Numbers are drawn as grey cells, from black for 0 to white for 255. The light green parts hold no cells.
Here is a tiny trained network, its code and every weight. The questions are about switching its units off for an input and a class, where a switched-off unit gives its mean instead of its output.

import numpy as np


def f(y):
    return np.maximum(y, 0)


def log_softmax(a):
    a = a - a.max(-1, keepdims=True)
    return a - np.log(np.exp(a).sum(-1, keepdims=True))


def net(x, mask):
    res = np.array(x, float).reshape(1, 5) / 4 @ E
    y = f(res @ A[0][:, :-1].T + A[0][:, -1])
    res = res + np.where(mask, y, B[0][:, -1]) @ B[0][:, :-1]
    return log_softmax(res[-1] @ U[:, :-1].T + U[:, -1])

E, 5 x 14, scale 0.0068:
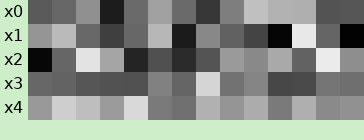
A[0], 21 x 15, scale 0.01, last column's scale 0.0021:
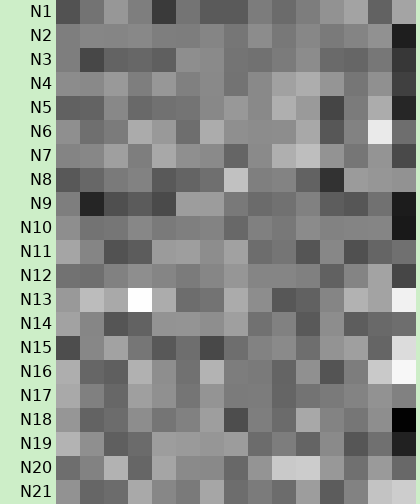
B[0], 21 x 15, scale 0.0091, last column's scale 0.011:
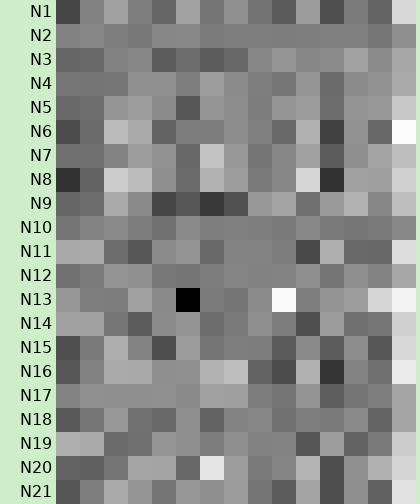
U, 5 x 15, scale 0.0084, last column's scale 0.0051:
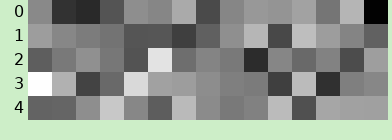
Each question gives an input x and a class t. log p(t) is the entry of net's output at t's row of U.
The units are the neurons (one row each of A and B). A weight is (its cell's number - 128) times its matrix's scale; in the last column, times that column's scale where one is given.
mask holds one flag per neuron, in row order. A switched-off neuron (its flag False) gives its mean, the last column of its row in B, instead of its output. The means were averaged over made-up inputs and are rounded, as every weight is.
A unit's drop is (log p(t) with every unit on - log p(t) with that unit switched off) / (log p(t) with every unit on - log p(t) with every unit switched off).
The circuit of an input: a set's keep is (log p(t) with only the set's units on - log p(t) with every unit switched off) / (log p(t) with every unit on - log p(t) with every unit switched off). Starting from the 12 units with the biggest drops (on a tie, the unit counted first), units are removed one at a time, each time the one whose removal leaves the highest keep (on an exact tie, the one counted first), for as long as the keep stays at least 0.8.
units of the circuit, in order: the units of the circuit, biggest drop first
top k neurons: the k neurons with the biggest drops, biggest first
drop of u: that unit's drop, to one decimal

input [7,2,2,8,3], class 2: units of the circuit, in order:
[N13]
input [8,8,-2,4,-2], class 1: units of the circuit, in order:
[N9; N16]
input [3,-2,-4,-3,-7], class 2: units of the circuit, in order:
[N13; N8]
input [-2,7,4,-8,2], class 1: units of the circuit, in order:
[N16; N8; N6]
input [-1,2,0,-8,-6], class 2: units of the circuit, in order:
[N13; N20]
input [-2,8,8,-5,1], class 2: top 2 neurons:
[N1; N15]
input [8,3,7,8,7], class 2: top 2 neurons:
[N13; N15]
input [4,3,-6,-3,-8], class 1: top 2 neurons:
[N9; N3]
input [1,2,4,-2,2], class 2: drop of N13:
0.2
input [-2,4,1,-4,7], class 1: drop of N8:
0.1
